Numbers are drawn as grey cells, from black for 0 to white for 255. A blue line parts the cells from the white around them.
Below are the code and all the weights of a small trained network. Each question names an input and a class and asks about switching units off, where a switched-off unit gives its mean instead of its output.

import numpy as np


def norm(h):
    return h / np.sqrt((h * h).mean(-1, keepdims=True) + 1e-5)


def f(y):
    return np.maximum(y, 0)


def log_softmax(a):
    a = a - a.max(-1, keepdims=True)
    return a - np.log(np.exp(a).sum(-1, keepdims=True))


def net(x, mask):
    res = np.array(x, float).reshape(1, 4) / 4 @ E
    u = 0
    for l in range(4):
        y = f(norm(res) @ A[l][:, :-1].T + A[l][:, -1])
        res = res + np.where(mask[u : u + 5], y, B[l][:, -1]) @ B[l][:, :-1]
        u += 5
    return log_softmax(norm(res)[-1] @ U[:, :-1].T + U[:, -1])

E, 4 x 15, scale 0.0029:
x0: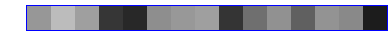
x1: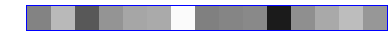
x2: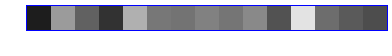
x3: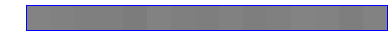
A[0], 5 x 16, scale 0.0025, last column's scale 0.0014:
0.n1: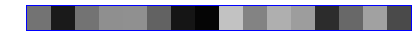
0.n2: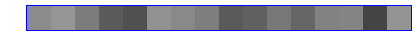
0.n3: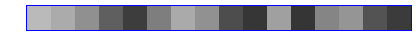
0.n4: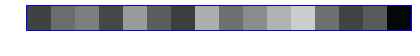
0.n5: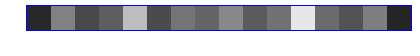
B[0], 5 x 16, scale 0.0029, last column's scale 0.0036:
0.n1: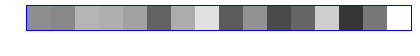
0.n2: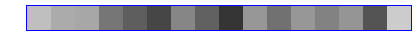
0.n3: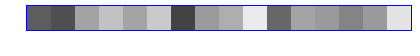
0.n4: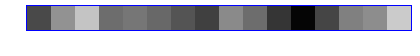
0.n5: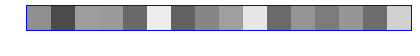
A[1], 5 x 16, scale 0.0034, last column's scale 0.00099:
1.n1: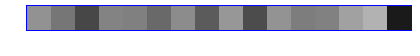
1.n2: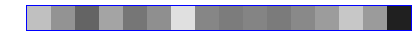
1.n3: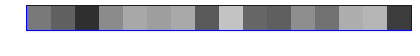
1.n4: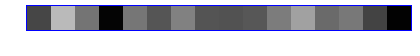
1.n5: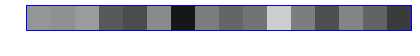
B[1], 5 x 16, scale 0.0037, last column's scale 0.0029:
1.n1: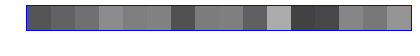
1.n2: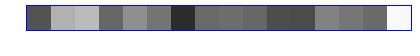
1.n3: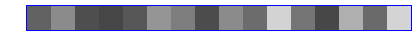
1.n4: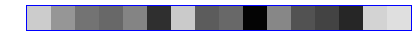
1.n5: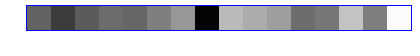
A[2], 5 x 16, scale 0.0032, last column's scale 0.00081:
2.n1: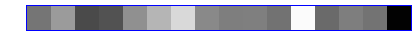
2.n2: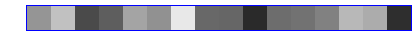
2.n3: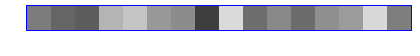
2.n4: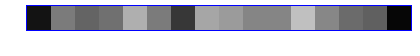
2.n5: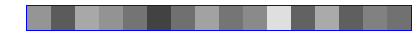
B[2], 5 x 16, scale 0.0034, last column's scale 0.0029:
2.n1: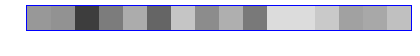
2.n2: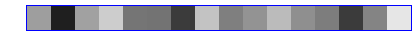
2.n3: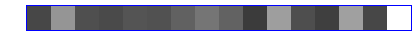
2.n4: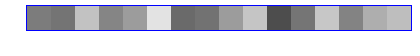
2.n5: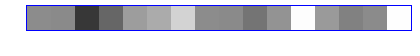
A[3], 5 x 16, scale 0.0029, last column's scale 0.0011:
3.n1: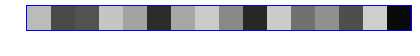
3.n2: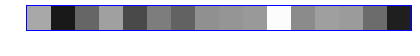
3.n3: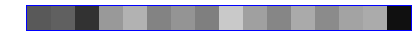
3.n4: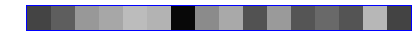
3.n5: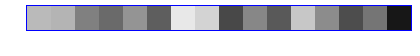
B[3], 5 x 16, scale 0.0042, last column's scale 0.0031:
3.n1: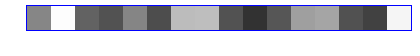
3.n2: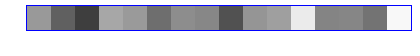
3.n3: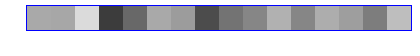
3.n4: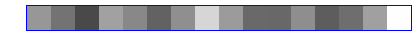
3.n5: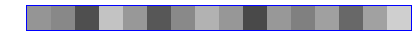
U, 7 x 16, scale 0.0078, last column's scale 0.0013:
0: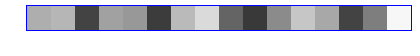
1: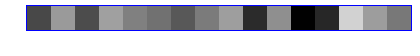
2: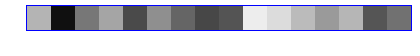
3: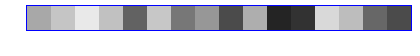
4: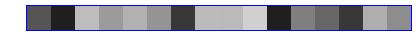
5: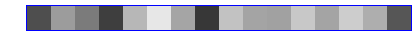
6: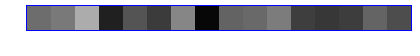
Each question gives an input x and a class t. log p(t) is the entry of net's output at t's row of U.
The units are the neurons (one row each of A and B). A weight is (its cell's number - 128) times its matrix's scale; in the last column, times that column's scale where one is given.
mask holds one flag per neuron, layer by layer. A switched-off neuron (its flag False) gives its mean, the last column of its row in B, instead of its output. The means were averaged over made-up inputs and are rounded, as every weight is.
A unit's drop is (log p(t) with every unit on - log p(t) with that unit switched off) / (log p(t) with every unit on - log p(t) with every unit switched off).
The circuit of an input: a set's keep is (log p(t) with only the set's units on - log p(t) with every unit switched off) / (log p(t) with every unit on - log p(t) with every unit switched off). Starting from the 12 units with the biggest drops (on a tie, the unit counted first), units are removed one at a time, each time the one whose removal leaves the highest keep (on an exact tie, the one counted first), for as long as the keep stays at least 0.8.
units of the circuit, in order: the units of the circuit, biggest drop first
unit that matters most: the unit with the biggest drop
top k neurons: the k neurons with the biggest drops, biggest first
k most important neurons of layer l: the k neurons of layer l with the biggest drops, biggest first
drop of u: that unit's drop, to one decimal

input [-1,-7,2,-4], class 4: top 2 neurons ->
0.n1, 0.n4
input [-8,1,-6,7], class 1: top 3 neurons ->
2.n3, 1.n3, 2.n2
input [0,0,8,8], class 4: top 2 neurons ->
0.n4, 0.n5
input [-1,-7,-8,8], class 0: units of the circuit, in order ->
3.n1, 2.n5
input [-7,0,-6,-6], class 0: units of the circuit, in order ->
3.n1
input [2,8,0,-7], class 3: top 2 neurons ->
1.n2, 1.n4
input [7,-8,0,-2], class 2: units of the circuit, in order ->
1.n5, 3.n2
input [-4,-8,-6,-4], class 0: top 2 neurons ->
3.n1, 0.n1
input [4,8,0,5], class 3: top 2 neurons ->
1.n2, 2.n5
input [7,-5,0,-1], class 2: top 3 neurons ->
0.n3, 1.n5, 1.n2
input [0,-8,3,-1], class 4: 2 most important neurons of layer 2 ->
2.n3, 2.n4
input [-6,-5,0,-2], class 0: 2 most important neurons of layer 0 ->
0.n1, 0.n3
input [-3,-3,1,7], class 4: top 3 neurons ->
1.n4, 0.n5, 0.n4
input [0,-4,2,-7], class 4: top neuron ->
0.n1
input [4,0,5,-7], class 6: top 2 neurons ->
0.n4, 0.n1
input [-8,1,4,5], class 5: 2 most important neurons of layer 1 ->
1.n3, 1.n2
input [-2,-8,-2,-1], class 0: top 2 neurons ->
0.n1, 3.n1
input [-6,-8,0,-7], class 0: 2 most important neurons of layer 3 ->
3.n1, 3.n4
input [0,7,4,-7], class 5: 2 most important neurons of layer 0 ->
0.n5, 0.n2
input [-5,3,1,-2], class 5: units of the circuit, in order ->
3.n3
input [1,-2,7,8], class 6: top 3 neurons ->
1.n4, 0.n3, 0.n4
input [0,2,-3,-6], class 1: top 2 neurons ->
0.n1, 0.n2
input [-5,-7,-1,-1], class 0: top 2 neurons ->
0.n1, 3.n1
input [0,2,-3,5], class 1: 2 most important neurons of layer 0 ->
0.n1, 0.n2
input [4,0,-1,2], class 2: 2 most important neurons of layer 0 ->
0.n1, 0.n3
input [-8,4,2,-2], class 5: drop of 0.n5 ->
0.1
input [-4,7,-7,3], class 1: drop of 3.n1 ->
0.0
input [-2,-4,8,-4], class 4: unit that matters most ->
0.n5
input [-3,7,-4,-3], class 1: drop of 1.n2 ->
0.1
